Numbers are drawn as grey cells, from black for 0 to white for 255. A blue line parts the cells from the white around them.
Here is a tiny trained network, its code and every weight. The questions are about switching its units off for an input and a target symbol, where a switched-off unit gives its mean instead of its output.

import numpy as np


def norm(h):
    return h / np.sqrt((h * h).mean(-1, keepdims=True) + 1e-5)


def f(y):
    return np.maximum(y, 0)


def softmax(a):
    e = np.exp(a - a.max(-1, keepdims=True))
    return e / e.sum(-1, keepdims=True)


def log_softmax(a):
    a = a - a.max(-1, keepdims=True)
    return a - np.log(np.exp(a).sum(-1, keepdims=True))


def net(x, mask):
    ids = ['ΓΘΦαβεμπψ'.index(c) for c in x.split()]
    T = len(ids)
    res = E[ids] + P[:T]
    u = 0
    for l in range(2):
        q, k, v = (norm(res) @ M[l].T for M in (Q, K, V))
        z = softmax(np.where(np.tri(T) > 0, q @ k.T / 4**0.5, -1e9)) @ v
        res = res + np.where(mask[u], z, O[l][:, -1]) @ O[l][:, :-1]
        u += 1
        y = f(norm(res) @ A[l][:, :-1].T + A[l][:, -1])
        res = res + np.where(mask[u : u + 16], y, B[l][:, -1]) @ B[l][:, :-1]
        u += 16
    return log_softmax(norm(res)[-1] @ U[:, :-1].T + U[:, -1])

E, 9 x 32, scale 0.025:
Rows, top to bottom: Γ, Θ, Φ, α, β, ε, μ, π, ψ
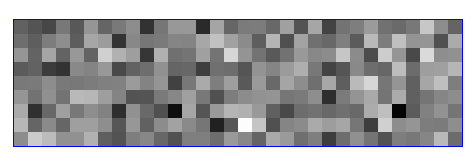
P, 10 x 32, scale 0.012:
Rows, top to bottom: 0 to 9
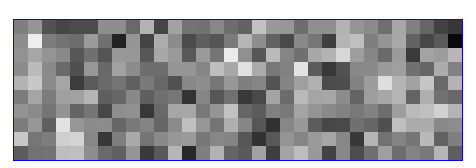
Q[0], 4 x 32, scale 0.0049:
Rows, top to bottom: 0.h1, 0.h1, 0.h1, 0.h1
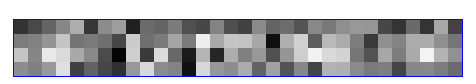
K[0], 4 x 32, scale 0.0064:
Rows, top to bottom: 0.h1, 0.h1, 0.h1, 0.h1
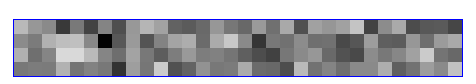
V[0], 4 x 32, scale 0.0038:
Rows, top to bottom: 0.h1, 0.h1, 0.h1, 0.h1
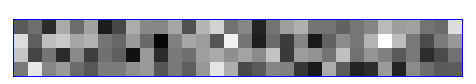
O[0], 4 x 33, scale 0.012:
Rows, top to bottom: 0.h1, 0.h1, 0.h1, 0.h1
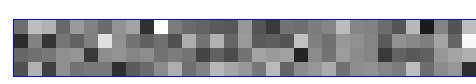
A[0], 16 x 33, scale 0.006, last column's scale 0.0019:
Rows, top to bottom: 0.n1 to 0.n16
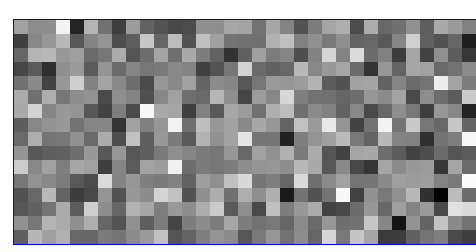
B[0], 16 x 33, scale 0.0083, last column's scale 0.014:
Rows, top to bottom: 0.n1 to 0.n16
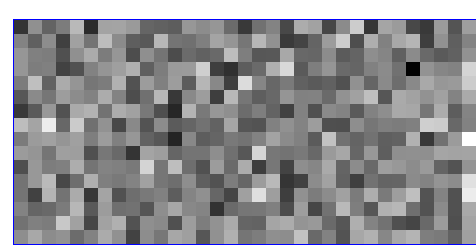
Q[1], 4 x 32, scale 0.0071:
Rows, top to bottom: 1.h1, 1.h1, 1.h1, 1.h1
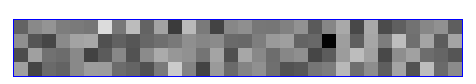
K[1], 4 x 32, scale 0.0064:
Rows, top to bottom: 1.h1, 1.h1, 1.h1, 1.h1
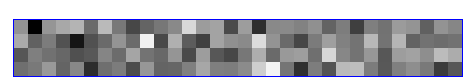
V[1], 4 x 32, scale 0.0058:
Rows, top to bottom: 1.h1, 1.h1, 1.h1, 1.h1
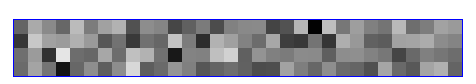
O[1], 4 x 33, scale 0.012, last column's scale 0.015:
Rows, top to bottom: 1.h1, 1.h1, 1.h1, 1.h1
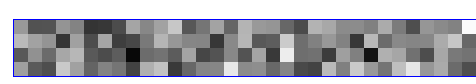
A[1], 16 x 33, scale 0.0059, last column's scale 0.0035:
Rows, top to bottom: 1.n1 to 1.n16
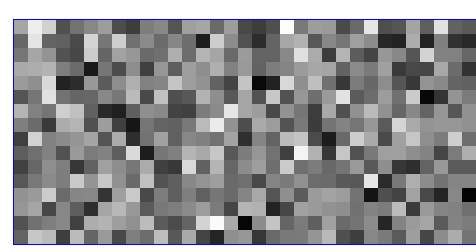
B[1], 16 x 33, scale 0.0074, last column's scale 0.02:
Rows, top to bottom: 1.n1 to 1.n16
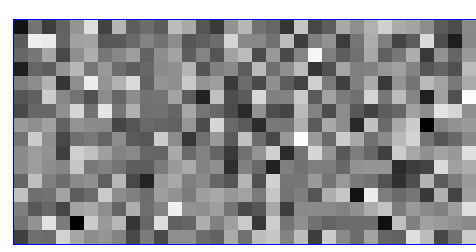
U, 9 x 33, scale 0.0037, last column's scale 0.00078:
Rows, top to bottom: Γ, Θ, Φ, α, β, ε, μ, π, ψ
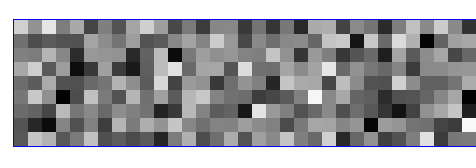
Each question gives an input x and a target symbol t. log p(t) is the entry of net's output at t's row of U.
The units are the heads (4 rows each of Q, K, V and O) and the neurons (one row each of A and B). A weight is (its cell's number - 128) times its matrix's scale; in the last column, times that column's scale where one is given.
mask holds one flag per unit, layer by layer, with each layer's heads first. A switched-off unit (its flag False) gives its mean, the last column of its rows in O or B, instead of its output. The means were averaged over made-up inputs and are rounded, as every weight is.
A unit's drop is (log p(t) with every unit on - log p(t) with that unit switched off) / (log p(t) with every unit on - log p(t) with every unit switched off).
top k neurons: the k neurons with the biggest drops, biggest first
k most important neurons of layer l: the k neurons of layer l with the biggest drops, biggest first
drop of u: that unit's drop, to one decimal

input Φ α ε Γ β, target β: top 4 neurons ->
0.n6, 0.n13, 1.n9, 0.n9
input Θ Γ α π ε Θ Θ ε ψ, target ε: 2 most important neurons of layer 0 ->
0.n9, 0.n13
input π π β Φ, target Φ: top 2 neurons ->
0.n12, 1.n15
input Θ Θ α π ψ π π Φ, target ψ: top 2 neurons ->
0.n12, 1.n16
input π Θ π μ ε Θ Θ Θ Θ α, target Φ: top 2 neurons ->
1.n15, 0.n13
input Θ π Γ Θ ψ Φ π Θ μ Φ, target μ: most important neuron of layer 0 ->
0.n12
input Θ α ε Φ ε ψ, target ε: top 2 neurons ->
0.n9, 1.n6
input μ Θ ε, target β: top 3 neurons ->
1.n9, 0.n9, 0.n13
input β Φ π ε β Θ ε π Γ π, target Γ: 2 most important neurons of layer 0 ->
0.n8, 0.n11
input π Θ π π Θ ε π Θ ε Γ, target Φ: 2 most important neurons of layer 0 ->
0.n13, 0.n6
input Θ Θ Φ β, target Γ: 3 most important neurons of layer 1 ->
1.n7, 1.n16, 1.n2
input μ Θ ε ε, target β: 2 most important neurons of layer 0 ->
0.n9, 0.n13
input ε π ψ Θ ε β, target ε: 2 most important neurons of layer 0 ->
0.n13, 0.n9
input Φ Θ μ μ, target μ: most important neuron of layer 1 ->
1.n6
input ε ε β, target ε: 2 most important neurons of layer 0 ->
0.n9, 0.n4
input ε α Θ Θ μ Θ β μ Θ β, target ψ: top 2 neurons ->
1.n2, 0.n3
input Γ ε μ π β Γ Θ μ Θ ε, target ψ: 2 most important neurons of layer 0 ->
0.n11, 0.n9
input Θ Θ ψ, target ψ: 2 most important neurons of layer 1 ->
1.n2, 1.n16
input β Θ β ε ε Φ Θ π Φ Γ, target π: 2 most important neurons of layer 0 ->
0.n11, 0.n9
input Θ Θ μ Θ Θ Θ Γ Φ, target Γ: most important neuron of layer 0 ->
0.n13
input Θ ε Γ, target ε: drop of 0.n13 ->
0.2
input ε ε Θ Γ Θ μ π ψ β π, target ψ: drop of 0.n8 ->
0.2
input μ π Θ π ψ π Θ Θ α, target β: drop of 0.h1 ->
1.2
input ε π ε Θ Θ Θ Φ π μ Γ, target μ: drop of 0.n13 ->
0.1
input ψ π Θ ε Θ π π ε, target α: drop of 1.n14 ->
0.0
